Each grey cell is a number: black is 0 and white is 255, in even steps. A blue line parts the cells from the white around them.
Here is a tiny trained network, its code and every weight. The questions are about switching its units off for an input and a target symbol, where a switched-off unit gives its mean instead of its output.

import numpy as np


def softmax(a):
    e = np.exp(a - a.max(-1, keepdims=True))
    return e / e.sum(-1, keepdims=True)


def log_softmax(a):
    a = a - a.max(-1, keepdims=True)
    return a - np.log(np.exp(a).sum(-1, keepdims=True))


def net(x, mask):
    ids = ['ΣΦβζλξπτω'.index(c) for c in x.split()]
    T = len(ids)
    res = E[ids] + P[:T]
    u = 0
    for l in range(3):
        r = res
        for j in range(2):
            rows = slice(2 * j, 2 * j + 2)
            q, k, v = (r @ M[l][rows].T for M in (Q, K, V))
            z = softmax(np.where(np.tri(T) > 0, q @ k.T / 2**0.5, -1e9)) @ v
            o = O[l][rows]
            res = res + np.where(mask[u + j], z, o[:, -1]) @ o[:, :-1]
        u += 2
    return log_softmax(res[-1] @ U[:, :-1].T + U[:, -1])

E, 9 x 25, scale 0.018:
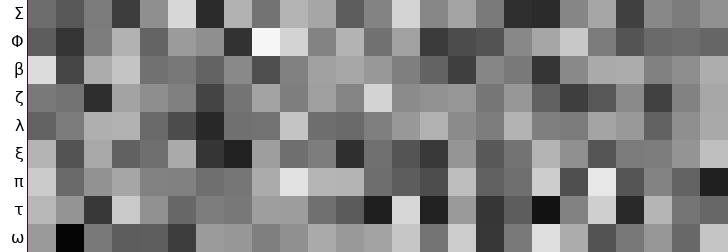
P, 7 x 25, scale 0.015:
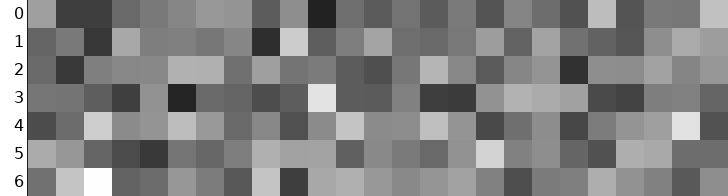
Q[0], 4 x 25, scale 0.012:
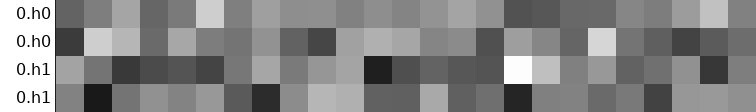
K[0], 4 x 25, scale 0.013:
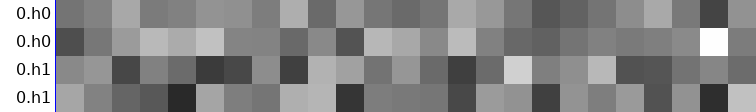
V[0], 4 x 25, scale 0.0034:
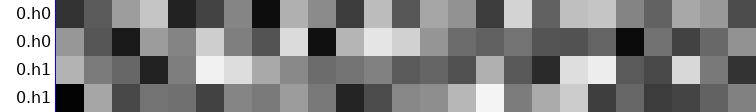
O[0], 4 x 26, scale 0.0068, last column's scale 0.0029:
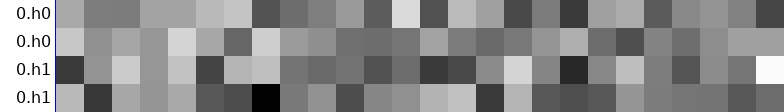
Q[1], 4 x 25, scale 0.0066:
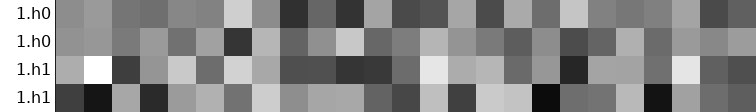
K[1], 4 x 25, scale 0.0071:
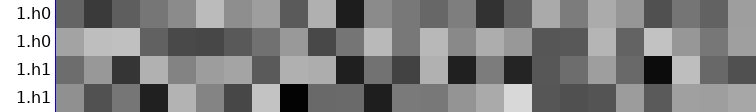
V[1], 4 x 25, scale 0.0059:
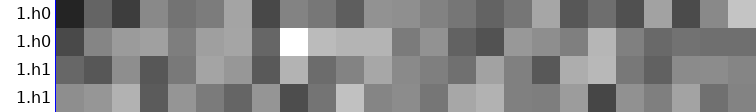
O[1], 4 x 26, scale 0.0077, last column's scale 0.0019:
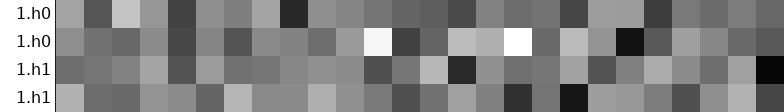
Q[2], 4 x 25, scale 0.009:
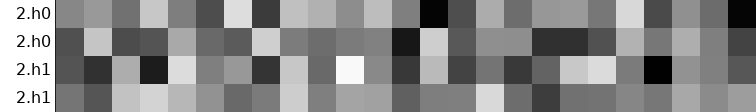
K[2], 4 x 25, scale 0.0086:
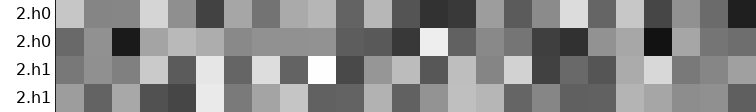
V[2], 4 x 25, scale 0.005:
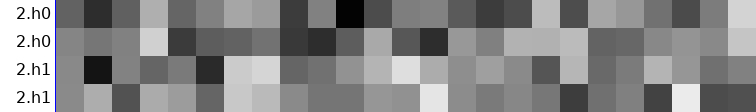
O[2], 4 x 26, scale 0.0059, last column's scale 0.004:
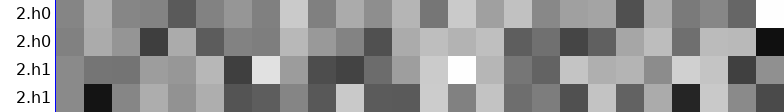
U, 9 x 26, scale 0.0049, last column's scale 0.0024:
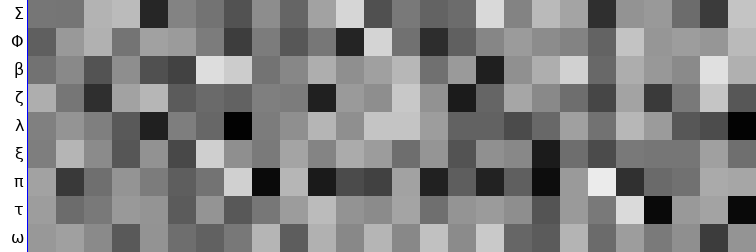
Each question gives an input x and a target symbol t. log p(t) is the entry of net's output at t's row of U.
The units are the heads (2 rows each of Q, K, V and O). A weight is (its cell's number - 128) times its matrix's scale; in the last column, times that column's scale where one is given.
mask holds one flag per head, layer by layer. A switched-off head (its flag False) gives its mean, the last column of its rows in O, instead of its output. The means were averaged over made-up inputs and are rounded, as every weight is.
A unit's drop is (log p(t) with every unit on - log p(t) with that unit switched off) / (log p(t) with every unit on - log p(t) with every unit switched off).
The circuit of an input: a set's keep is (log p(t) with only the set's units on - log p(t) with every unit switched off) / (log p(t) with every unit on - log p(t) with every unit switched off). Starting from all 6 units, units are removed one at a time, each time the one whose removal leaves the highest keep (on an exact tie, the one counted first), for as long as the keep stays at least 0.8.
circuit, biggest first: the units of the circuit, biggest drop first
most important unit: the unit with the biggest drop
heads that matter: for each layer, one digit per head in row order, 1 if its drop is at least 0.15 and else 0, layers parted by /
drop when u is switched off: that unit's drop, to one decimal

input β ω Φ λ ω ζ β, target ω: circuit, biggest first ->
2.h1
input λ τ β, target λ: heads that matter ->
11 / 00 / 10
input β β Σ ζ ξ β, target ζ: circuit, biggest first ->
0.h1, 0.h0, 1.h0
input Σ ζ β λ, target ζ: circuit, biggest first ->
0.h1, 0.h0
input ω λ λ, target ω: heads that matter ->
00 / 00 / 11
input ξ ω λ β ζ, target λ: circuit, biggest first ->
0.h1, 0.h0
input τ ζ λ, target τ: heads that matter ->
00 / 00 / 11
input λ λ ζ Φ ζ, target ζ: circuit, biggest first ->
0.h0, 0.h1
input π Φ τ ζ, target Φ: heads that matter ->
10 / 01 / 00
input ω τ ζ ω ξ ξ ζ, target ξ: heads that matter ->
00 / 00 / 01
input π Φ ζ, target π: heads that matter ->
10 / 10 / 00
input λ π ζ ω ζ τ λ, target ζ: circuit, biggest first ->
0.h0, 0.h1, 2.h0
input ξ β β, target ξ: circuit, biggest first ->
2.h1, 2.h0
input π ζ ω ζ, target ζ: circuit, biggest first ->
0.h1, 0.h0
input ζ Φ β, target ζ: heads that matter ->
11 / 00 / 00
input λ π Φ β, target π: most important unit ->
0.h0
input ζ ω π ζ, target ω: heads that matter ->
01 / 00 / 01
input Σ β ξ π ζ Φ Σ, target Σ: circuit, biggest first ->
2.h0, 1.h0
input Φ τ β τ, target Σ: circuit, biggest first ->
2.h0, 0.h0
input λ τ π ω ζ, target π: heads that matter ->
10 / 10 / 10
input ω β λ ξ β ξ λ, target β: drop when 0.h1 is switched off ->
0.8
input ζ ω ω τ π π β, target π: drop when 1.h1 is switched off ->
0.0
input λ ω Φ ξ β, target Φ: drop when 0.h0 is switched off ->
1.1
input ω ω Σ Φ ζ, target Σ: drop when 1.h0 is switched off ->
0.2
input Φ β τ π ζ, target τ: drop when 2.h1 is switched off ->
0.7
